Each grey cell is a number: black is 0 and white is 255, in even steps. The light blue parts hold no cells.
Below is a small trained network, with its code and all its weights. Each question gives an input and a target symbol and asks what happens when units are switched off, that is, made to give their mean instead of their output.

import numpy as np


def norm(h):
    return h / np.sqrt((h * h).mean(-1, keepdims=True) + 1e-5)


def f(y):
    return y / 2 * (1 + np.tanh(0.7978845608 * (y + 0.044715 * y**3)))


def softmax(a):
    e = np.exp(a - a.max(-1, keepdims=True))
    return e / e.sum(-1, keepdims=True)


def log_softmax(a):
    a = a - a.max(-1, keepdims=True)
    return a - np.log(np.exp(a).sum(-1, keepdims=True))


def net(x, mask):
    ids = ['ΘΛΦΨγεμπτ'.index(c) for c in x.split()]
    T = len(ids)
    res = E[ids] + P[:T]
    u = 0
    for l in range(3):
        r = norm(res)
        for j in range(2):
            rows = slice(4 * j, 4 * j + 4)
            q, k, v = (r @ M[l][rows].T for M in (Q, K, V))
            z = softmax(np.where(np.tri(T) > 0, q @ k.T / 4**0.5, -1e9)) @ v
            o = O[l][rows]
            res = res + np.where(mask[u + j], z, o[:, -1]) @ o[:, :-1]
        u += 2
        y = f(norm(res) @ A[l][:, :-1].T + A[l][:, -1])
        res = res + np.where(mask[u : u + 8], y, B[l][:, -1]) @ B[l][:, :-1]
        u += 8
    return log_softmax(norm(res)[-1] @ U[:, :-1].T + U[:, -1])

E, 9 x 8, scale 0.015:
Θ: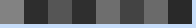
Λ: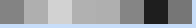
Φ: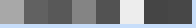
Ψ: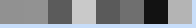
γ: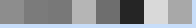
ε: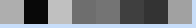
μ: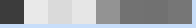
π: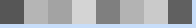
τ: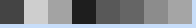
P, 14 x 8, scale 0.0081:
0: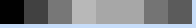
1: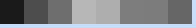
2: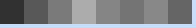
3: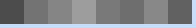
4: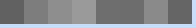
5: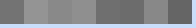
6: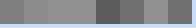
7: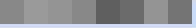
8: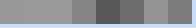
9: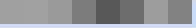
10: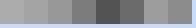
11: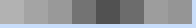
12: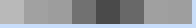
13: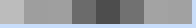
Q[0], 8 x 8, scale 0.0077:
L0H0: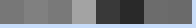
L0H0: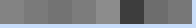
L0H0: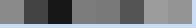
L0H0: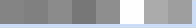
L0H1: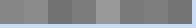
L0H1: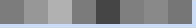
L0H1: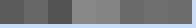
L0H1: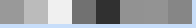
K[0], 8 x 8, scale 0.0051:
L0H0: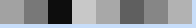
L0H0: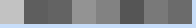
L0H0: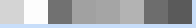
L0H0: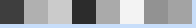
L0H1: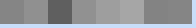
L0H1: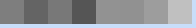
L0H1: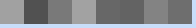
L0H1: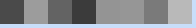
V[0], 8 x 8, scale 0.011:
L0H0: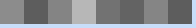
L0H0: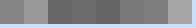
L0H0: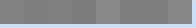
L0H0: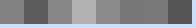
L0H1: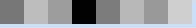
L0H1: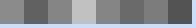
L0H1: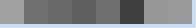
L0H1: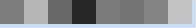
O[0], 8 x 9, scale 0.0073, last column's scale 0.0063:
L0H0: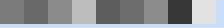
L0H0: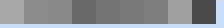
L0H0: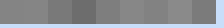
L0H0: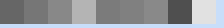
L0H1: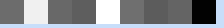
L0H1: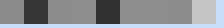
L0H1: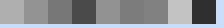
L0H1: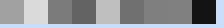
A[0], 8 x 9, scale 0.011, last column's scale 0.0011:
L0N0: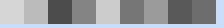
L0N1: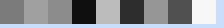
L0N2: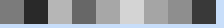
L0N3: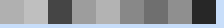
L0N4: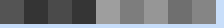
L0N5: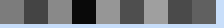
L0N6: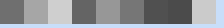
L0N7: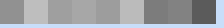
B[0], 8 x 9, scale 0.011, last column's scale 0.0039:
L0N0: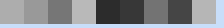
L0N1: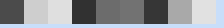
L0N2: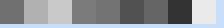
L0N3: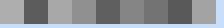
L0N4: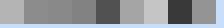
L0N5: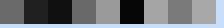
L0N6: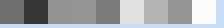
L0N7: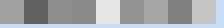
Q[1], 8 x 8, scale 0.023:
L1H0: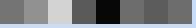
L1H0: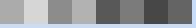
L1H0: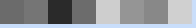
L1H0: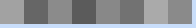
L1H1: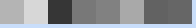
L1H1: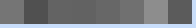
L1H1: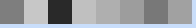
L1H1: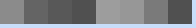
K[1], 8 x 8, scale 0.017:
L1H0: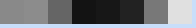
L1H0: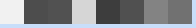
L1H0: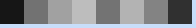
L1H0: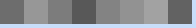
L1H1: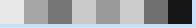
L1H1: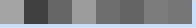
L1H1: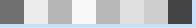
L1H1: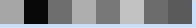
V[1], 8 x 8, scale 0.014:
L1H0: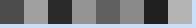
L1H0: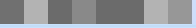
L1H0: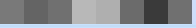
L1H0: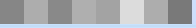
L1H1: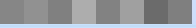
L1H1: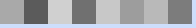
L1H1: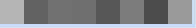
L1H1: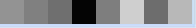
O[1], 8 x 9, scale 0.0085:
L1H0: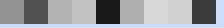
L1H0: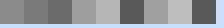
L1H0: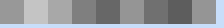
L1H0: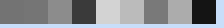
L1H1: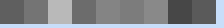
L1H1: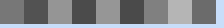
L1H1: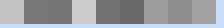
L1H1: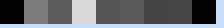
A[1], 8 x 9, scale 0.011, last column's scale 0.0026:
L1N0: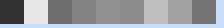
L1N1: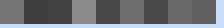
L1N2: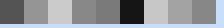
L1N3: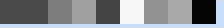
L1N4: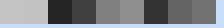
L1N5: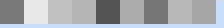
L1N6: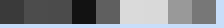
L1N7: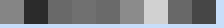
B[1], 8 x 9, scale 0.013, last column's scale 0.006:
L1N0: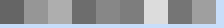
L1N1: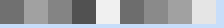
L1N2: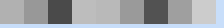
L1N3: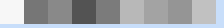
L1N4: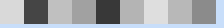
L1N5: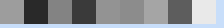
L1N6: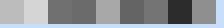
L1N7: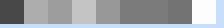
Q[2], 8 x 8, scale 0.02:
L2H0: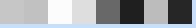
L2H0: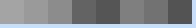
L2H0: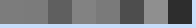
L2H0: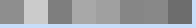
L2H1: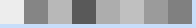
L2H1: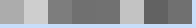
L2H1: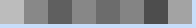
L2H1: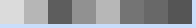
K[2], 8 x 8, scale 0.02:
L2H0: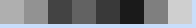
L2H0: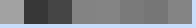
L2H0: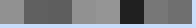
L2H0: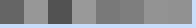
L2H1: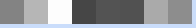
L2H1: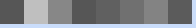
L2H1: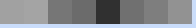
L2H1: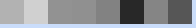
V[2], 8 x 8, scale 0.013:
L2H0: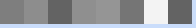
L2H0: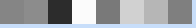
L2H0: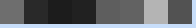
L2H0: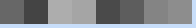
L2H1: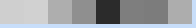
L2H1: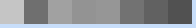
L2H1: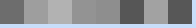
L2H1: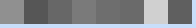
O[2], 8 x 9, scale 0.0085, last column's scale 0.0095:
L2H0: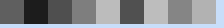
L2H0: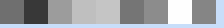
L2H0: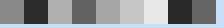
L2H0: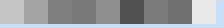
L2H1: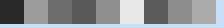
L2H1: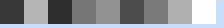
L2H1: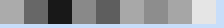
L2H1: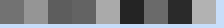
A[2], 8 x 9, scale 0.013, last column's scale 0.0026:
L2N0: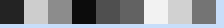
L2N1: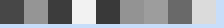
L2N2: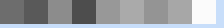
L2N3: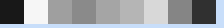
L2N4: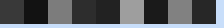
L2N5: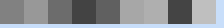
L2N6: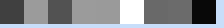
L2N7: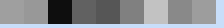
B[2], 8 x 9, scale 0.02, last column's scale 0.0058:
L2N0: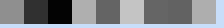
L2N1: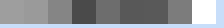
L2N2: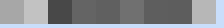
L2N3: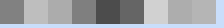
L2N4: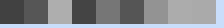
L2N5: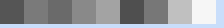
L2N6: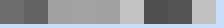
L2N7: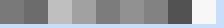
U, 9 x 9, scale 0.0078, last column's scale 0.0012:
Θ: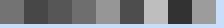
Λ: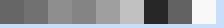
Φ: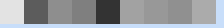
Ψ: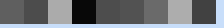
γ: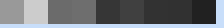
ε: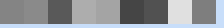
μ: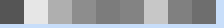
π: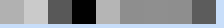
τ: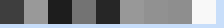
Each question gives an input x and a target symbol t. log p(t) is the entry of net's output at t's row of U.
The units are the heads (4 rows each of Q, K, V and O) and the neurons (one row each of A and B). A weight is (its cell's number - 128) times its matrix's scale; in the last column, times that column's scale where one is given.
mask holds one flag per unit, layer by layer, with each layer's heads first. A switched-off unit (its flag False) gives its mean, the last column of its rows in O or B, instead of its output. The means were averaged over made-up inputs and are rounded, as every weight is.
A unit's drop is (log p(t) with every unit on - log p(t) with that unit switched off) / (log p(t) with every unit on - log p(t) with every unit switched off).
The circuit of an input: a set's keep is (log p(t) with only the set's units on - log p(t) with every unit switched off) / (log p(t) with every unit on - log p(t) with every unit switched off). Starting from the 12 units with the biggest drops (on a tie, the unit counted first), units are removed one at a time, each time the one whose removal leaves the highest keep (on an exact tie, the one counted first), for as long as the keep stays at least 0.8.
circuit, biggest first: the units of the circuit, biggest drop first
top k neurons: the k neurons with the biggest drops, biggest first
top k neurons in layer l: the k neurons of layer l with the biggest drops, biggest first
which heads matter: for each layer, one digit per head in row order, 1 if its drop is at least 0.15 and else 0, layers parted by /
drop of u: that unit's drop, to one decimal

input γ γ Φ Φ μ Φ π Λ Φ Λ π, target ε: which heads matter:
01 / 00 / 10
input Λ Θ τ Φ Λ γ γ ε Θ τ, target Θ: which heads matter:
01 / 11 / 11
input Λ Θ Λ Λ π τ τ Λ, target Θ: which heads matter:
01 / 01 / 11
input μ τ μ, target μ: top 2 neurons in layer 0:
L0N6, L0N1
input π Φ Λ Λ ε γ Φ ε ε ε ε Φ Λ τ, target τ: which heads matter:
01 / 01 / 00
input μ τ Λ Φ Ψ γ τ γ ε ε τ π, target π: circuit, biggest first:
L0H1
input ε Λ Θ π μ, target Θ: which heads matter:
00 / 10 / 10
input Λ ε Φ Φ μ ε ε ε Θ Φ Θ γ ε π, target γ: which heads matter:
00 / 00 / 00
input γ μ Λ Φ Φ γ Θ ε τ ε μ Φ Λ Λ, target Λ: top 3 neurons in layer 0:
L0N7, L0N1, L0N6
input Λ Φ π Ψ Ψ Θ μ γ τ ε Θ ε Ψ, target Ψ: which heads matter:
01 / 11 / 01
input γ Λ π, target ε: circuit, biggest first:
L2H0, L1N2
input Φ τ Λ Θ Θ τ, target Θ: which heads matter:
01 / 01 / 11
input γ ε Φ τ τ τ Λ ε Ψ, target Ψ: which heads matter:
01 / 10 / 00
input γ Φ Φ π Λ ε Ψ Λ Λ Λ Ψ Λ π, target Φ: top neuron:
L1N5
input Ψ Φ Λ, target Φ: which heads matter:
00 / 10 / 00
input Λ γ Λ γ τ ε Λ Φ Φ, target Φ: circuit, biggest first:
L0H1, L1H1, L2H1
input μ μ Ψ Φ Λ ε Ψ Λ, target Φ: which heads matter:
00 / 00 / 00
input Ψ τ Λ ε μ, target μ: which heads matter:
01 / 11 / 01
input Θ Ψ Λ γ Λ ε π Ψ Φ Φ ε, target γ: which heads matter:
00 / 10 / 00
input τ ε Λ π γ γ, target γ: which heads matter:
11 / 11 / 10
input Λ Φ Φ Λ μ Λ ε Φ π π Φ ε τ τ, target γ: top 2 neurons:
L0N0, L0N1
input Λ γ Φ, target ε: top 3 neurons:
L1N7, L1N5, L1N2
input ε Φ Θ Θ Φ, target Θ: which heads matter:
00 / 00 / 10
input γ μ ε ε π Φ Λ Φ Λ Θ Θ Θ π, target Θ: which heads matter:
00 / 00 / 10
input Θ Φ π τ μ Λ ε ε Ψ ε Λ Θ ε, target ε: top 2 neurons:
L0N5, L0N1
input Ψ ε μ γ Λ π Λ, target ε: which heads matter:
00 / 00 / 10
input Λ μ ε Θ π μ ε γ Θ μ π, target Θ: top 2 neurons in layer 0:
L0N5, L0N4
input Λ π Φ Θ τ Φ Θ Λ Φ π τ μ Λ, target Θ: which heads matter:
01 / 01 / 10
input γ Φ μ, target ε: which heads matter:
01 / 00 / 10
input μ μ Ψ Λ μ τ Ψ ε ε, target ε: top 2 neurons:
L0N1, L1N7
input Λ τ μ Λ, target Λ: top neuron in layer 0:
L0N1
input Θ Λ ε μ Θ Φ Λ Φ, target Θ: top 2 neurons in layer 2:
L2N5, L2N7
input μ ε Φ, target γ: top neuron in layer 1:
L1N5
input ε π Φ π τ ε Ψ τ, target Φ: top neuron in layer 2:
L2N0
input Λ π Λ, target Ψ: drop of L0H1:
0.2
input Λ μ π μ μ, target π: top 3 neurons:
L1N5, L1N3, L2N2
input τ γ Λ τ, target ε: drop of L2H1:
0.2
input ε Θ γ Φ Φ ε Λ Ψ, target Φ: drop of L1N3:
0.1
